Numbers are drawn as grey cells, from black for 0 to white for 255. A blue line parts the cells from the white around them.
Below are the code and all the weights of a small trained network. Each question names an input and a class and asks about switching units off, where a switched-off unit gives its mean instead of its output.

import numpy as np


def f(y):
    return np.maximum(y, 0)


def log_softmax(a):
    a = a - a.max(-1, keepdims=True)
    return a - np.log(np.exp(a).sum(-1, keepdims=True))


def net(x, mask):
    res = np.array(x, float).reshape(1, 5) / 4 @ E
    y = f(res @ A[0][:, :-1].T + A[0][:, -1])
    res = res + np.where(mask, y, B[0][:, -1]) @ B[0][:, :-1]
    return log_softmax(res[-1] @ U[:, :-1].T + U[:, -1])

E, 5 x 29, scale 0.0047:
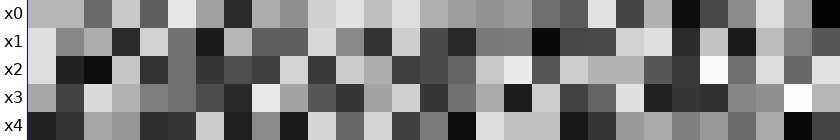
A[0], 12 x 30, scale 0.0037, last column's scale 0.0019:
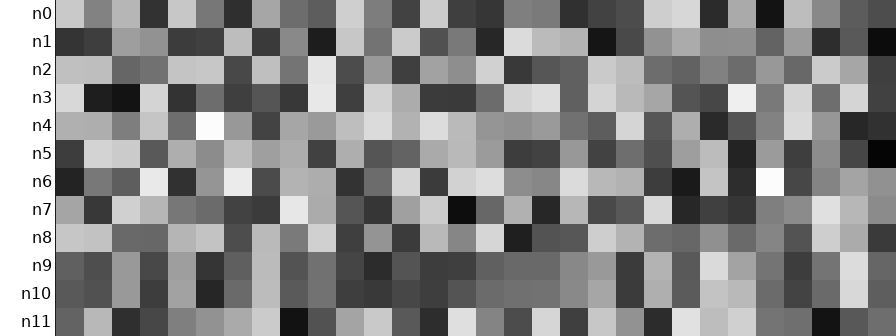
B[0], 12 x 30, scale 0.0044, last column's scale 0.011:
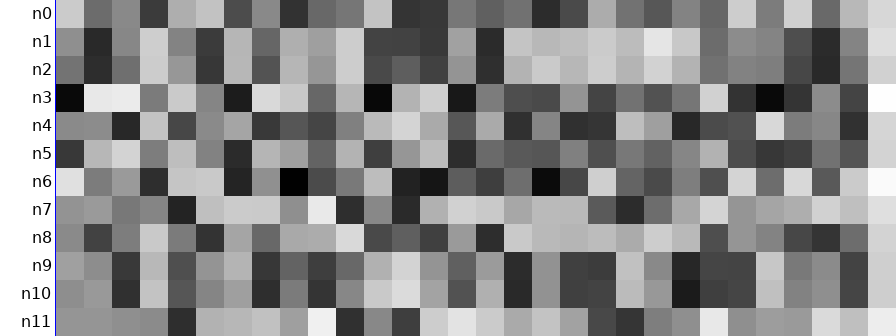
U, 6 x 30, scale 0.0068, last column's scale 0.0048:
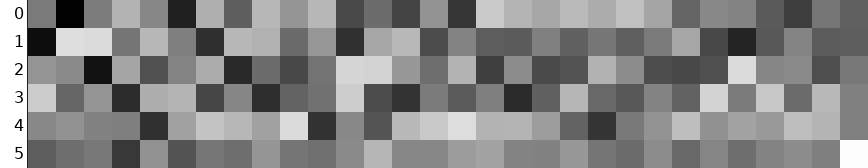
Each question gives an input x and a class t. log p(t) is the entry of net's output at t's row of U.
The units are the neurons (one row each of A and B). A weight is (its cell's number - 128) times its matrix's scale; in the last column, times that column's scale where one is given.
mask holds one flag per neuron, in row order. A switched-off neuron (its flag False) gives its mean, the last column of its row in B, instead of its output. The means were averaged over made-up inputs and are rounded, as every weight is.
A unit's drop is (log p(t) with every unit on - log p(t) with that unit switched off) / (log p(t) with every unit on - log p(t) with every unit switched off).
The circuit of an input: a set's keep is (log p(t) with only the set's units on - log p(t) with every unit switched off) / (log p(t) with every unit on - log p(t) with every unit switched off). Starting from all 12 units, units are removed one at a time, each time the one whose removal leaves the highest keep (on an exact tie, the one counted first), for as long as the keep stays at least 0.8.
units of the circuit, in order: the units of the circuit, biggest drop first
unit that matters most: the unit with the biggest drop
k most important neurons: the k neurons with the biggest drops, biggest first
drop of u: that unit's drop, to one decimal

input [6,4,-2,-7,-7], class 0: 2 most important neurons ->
[n2 n8]
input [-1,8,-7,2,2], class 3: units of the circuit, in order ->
[n0]
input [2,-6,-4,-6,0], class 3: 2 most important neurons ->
[n6 n3]
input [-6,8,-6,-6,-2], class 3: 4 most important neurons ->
[n0 n3 n4 n7]
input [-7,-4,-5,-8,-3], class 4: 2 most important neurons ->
[n11 n4]
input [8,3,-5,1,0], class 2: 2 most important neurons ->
[n4 n3]
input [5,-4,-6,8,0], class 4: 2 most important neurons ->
[n7 n3]
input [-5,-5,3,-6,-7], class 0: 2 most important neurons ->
[n2 n8]
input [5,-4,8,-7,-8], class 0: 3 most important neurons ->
[n2 n8 n5]
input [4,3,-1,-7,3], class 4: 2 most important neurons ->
[n11 n6]
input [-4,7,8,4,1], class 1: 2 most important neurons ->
[n3 n6]
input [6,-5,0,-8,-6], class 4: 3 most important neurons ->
[n11 n1 n10]
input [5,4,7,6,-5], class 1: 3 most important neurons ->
[n3 n11 n1]
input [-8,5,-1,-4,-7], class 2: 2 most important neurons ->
[n10 n9]
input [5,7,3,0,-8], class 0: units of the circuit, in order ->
[n2]
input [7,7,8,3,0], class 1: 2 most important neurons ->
[n3 n6]
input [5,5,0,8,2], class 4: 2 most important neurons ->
[n7 n6]
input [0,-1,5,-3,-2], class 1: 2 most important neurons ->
[n3 n7]
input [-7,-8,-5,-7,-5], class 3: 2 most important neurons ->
[n6 n4]
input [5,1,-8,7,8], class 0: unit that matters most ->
n1
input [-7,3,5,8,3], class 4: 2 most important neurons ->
[n7 n4]
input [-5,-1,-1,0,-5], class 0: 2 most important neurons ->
[n8 n2]
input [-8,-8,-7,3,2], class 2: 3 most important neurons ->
[n9 n10 n3]
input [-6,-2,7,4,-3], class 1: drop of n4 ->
0.1
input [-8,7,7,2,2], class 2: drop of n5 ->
0.2
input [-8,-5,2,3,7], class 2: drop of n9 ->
0.8
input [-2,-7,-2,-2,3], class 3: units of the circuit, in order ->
[n6]
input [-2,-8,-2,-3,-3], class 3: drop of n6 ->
0.9
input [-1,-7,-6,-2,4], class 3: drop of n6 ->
1.2
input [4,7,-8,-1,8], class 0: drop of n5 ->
-0.1
